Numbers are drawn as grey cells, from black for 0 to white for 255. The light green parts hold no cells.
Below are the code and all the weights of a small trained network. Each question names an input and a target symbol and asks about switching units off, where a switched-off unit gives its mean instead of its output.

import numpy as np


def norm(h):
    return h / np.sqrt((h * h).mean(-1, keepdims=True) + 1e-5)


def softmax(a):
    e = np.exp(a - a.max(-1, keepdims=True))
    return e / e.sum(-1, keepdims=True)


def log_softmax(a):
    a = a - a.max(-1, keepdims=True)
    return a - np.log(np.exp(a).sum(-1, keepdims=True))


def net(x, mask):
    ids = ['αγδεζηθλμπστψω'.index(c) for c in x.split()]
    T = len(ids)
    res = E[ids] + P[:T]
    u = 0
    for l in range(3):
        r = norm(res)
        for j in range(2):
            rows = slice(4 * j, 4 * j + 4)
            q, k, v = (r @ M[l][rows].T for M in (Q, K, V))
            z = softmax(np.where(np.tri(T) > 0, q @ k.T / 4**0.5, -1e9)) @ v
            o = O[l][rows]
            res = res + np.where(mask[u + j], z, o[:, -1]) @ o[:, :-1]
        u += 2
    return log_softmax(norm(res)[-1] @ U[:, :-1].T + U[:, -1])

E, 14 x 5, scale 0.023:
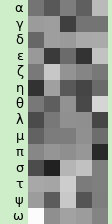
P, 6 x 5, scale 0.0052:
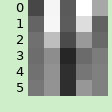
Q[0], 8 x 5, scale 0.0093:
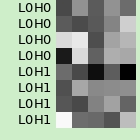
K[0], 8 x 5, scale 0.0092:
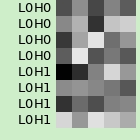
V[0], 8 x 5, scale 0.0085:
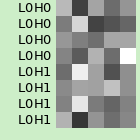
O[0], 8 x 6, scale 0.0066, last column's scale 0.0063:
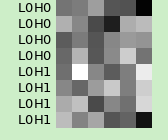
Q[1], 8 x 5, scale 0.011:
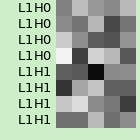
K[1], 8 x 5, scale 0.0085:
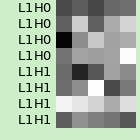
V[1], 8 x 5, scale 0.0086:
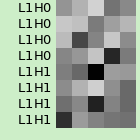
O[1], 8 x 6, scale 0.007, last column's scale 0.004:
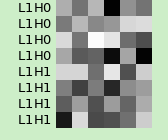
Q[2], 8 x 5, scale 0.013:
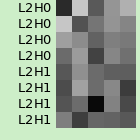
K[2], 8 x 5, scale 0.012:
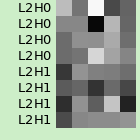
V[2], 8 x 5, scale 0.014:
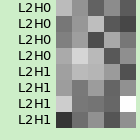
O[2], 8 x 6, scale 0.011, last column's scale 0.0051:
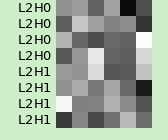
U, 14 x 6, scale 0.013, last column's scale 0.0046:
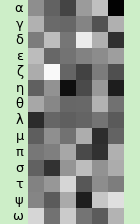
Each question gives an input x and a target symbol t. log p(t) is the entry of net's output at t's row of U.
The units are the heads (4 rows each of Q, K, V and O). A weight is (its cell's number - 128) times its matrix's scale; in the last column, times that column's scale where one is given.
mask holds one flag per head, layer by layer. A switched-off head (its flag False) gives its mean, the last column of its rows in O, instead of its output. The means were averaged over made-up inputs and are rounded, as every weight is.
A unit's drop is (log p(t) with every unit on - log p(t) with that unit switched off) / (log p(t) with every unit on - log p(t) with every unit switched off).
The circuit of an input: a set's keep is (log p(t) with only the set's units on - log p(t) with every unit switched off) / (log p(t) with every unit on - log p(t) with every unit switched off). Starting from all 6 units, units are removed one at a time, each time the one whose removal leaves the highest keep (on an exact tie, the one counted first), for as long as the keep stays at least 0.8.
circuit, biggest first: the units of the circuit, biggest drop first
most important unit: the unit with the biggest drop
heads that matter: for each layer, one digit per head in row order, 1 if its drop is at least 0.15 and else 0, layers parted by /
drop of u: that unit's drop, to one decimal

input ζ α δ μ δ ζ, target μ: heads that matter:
01 / 10 / 00
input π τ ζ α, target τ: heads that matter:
00 / 00 / 10
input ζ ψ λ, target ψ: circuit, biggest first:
L1H1
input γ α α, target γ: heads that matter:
00 / 01 / 10
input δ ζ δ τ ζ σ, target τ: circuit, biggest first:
L2H0, L1H0
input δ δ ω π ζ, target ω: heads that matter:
00 / 01 / 01
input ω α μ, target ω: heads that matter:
00 / 10 / 01
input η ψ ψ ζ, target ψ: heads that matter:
00 / 01 / 00
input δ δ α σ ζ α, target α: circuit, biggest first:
L2H0, L1H0
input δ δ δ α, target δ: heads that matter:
00 / 11 / 00
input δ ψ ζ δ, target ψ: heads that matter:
00 / 11 / 10
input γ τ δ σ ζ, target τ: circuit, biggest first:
L1H1, L2H0
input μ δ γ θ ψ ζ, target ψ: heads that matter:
10 / 01 / 10
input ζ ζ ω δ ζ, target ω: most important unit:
L2H1
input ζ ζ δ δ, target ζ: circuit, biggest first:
L2H0, L0H1, L1H0
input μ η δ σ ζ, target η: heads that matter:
00 / 10 / 11
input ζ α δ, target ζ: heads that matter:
01 / 00 / 10
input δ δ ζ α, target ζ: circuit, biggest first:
L1H1, L2H0
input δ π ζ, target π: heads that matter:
00 / 00 / 01
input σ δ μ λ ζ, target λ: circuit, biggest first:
L2H1
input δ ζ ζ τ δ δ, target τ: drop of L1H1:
0.1
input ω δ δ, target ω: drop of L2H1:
0.3
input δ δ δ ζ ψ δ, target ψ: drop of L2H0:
0.2
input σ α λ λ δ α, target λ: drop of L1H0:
0.3
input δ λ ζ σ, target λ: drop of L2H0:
0.1
